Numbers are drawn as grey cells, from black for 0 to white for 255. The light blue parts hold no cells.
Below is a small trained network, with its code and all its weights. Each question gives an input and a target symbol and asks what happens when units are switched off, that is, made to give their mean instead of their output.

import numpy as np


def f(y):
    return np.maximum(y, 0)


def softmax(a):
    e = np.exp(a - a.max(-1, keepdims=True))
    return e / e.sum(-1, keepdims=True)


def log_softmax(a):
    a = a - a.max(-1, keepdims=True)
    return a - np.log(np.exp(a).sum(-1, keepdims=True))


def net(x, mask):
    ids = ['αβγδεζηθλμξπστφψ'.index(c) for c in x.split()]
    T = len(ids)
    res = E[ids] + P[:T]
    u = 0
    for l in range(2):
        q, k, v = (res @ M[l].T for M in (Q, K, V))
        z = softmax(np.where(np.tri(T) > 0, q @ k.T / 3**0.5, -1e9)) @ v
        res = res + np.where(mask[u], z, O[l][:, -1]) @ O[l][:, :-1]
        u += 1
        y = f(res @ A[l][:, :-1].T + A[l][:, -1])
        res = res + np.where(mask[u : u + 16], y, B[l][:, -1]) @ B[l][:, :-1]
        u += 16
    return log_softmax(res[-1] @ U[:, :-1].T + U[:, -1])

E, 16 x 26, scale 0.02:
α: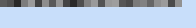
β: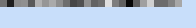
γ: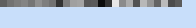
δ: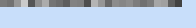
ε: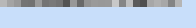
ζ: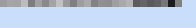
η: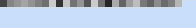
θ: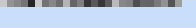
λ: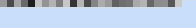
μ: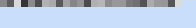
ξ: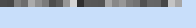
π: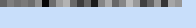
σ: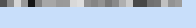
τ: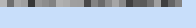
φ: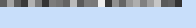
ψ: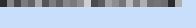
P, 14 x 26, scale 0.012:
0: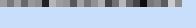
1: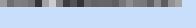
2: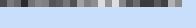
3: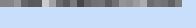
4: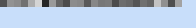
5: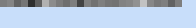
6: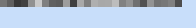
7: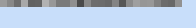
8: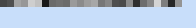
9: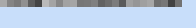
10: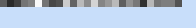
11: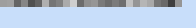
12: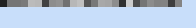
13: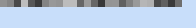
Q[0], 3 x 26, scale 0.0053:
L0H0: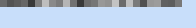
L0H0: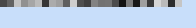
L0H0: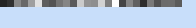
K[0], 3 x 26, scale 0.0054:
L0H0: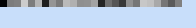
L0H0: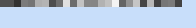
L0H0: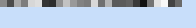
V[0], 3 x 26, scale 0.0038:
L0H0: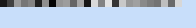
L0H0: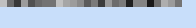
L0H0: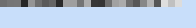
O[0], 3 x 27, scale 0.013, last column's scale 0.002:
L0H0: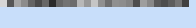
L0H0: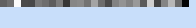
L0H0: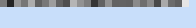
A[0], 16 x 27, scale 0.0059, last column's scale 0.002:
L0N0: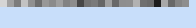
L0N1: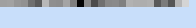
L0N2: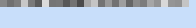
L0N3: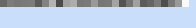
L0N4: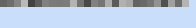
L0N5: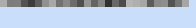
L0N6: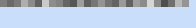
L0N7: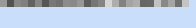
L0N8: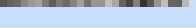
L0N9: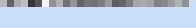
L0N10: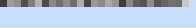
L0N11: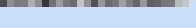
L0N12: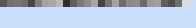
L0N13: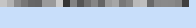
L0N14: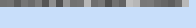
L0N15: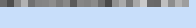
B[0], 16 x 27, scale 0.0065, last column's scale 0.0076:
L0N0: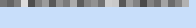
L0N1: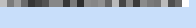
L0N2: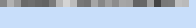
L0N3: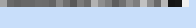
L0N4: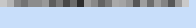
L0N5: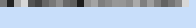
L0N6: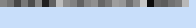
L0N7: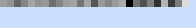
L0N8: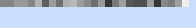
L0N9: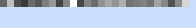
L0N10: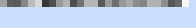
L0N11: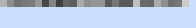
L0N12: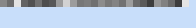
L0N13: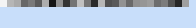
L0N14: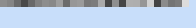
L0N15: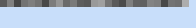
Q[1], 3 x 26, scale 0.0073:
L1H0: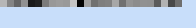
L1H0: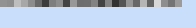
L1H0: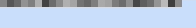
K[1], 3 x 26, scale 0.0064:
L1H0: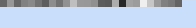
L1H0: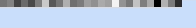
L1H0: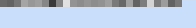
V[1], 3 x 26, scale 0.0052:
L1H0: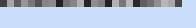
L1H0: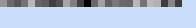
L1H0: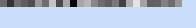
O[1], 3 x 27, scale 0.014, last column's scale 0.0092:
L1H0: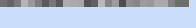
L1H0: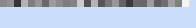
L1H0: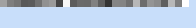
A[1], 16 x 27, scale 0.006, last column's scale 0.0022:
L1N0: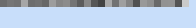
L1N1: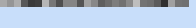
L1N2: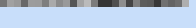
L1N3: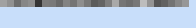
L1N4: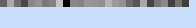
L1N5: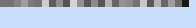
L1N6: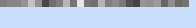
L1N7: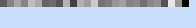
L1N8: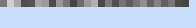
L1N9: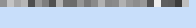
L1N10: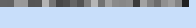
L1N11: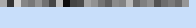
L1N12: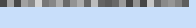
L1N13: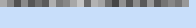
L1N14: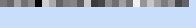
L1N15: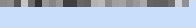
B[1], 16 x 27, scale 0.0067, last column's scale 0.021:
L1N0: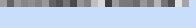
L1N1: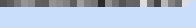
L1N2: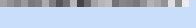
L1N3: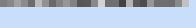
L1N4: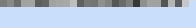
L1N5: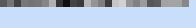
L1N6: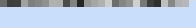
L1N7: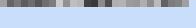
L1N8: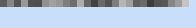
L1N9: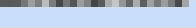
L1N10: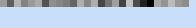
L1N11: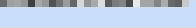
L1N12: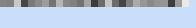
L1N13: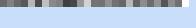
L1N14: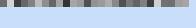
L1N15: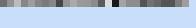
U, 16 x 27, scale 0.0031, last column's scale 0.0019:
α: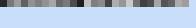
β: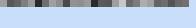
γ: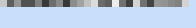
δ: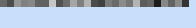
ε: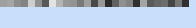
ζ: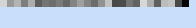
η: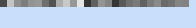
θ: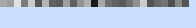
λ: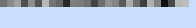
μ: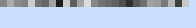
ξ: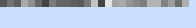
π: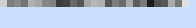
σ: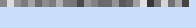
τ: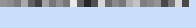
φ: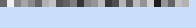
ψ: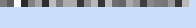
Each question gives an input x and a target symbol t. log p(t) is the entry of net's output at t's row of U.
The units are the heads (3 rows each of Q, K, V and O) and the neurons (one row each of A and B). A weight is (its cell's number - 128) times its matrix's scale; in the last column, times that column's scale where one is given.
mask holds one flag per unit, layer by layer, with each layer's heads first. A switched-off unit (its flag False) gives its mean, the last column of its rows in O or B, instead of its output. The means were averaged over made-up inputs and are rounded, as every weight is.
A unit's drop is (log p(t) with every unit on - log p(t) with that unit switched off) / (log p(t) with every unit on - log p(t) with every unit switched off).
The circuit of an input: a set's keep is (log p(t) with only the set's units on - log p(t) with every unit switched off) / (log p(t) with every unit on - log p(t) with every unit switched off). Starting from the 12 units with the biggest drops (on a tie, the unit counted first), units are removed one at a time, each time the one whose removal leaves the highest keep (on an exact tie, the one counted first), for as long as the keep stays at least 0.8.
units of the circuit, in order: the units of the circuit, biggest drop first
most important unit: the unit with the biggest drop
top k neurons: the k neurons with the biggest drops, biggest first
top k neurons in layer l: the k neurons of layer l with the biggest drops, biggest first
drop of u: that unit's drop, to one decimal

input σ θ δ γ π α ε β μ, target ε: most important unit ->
L1H0
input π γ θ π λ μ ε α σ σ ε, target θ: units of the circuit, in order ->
(L1H0 L1N11)
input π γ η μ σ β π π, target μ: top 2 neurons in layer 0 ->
(L0N3 L0N10)
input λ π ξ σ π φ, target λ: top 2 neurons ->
(L1N13 L0N5)
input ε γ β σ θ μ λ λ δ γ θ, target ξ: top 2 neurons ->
(L1N9 L1N6)
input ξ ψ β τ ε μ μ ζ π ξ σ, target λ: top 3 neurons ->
(L1N12 L1N13 L0N11)
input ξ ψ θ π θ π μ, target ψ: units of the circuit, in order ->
(L0H0 L0N10 L1N8)
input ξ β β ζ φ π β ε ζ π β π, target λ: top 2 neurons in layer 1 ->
(L1N13 L1N12)
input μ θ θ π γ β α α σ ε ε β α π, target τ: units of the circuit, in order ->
(L1H0 L1N1)
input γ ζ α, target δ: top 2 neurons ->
(L1N6 L0N8)
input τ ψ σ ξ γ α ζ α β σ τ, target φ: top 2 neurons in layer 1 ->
(L1N2 L1N11)
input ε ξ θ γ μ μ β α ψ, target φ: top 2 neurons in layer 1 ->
(L1N2 L1N11)
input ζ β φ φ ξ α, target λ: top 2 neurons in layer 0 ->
(L0N5 L0N13)
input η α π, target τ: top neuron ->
(L1N7)
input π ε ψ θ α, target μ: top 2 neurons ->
(L0N8 L0N11)
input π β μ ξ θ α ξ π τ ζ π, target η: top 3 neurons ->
(L1N11 L1N4 L1N13)
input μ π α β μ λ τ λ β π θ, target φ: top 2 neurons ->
(L1N2 L1N11)
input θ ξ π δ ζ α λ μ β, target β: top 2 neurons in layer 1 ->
(L1N7 L1N8)
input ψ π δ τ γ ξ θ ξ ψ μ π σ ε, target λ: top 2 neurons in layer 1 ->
(L1N12 L1N13)
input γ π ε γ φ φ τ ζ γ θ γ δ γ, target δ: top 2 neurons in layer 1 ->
(L1N6 L1N2)
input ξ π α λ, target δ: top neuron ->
(L1N1)
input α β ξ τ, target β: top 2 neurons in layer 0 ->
(L0N9 L0N13)
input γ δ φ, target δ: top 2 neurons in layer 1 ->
(L1N6 L1N2)
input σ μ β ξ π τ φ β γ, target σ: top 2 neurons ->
(L1N12 L1N6)
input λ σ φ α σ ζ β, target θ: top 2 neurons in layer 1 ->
(L1N11 L1N2)
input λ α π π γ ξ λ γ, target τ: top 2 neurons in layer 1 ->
(L1N1 L1N3)
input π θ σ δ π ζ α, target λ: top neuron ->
(L1N12)
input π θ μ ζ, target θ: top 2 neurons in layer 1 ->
(L1N11 L1N9)
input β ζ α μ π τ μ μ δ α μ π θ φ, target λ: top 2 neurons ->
(L1N13 L1N12)
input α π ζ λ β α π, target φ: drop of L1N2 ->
0.2
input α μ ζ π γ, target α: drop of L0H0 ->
0.4
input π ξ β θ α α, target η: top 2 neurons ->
(L1N11 L1N4)
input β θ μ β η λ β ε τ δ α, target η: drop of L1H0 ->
0.5
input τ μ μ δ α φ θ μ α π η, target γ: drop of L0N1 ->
-0.1
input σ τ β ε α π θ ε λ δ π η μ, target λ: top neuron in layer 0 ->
(L0N10)
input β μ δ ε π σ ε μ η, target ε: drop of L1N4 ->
0.2
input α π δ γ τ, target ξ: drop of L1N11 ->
0.0
